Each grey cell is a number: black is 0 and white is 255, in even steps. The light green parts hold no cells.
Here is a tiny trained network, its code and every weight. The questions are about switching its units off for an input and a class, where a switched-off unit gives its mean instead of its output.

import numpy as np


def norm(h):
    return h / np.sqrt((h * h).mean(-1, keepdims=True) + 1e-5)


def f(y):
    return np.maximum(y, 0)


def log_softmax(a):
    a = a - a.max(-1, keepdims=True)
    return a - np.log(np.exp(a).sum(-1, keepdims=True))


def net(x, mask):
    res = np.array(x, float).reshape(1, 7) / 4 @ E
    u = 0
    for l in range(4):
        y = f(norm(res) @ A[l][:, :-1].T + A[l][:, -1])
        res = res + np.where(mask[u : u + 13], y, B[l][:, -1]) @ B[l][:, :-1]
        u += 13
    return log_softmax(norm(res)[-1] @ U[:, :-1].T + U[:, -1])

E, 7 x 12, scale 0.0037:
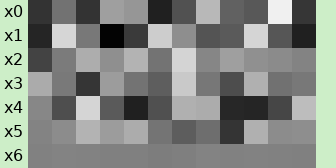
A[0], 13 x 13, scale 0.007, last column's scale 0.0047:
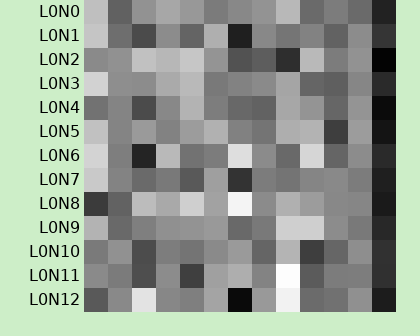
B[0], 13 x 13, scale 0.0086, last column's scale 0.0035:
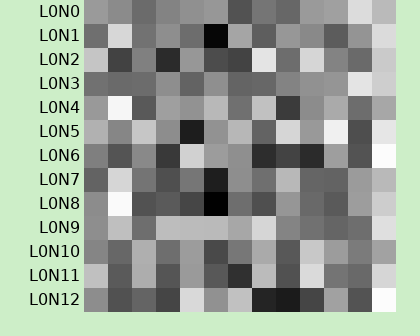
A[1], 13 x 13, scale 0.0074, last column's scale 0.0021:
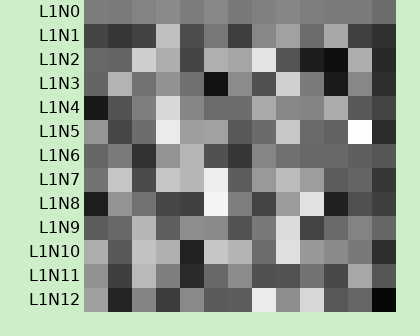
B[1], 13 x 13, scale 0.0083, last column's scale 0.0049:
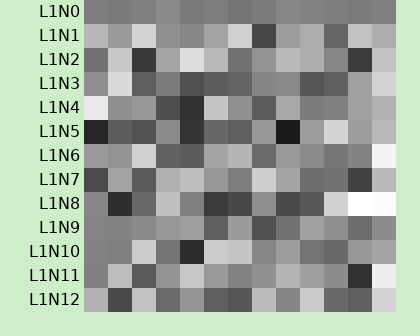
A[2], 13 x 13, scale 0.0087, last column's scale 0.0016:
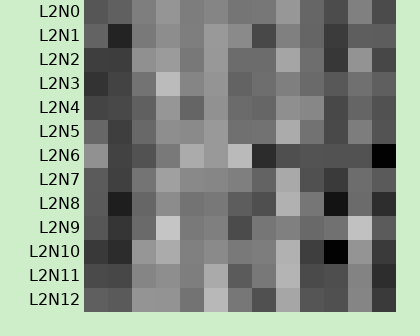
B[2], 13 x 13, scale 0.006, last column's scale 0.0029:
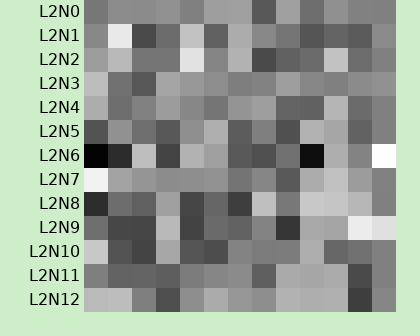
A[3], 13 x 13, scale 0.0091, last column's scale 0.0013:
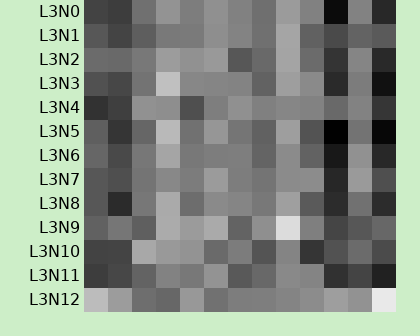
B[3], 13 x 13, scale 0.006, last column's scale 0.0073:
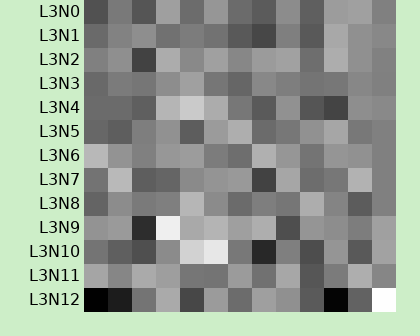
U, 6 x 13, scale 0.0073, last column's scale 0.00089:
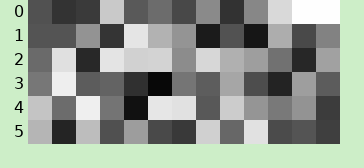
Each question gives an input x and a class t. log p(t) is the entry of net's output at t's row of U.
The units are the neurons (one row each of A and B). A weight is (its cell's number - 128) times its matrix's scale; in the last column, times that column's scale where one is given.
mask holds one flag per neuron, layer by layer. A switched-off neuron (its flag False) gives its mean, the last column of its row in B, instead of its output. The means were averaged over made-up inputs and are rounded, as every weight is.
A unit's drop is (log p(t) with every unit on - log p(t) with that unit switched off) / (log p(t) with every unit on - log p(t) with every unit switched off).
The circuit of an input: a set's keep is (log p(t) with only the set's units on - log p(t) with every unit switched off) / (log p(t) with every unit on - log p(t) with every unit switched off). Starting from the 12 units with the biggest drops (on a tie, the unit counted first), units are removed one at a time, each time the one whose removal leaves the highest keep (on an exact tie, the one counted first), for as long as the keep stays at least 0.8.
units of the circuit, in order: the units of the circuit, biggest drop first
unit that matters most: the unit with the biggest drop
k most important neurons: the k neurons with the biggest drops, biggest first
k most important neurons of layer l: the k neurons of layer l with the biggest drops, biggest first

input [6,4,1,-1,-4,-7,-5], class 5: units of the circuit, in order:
[L0N11; L1N12]
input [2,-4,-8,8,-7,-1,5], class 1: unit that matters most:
L0N6
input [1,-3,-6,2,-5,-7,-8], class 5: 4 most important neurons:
[L0N11; L0N10; L0N8; L1N12]
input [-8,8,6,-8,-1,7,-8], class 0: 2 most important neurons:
[L1N8; L0N6]
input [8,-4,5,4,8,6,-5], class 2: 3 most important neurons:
[L1N2; L0N12; L0N6]
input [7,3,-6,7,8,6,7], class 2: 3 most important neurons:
[L0N12; L0N6; L0N2]
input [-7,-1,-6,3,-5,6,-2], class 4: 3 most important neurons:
[L0N5; L0N8; L1N10]
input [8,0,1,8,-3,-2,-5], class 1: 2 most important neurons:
[L0N6; L2N6]
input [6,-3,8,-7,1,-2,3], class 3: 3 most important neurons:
[L0N8; L0N6; L1N3]
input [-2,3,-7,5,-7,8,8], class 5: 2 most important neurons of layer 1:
[L1N11; L1N2]
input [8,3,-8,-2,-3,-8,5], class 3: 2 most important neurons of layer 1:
[L1N3; L1N10]
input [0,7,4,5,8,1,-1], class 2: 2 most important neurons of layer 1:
[L1N2; L1N11]
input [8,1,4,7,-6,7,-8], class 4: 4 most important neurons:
[L0N12; L1N6; L1N4; L1N1]
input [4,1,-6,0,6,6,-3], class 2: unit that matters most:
L0N8
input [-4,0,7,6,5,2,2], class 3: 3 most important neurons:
[L0N8; L1N3; L0N12]
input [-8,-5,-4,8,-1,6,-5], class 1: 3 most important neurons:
[L0N6; L2N6; L1N6]
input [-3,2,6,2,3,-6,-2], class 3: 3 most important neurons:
[L0N8; L1N3; L0N2]
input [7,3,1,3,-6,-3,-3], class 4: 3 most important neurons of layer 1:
[L1N1; L1N4; L1N6]
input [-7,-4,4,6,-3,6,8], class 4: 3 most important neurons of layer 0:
[L0N5; L0N12; L0N3]
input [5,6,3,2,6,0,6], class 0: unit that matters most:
L1N8
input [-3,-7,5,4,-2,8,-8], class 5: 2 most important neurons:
[L0N2; L1N8]
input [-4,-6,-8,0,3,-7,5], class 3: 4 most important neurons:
[L0N1; L0N7; L1N3; L1N8]
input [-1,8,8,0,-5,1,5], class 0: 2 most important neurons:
[L1N8; L0N1]
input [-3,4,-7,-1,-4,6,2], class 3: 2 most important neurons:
[L0N1; L0N7]
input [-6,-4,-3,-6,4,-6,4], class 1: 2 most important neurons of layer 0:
[L0N12; L0N2]
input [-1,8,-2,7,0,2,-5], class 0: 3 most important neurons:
[L1N8; L0N12; L2N9]
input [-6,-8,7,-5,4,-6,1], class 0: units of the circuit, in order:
[L1N5]
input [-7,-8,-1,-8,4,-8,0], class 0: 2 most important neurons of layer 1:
[L1N5; L1N6]
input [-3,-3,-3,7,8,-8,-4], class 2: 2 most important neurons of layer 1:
[L1N11; L1N2]
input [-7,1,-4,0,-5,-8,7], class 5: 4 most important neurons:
[L0N11; L0N10; L1N12; L1N6]
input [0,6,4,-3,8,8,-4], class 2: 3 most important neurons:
[L1N2; L1N11; L0N11]
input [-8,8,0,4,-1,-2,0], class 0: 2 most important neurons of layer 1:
[L1N8; L1N6]
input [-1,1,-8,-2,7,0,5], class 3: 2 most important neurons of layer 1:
[L1N3; L1N7]
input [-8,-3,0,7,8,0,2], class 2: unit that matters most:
L1N11
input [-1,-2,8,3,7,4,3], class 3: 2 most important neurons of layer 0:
[L0N8; L0N9]
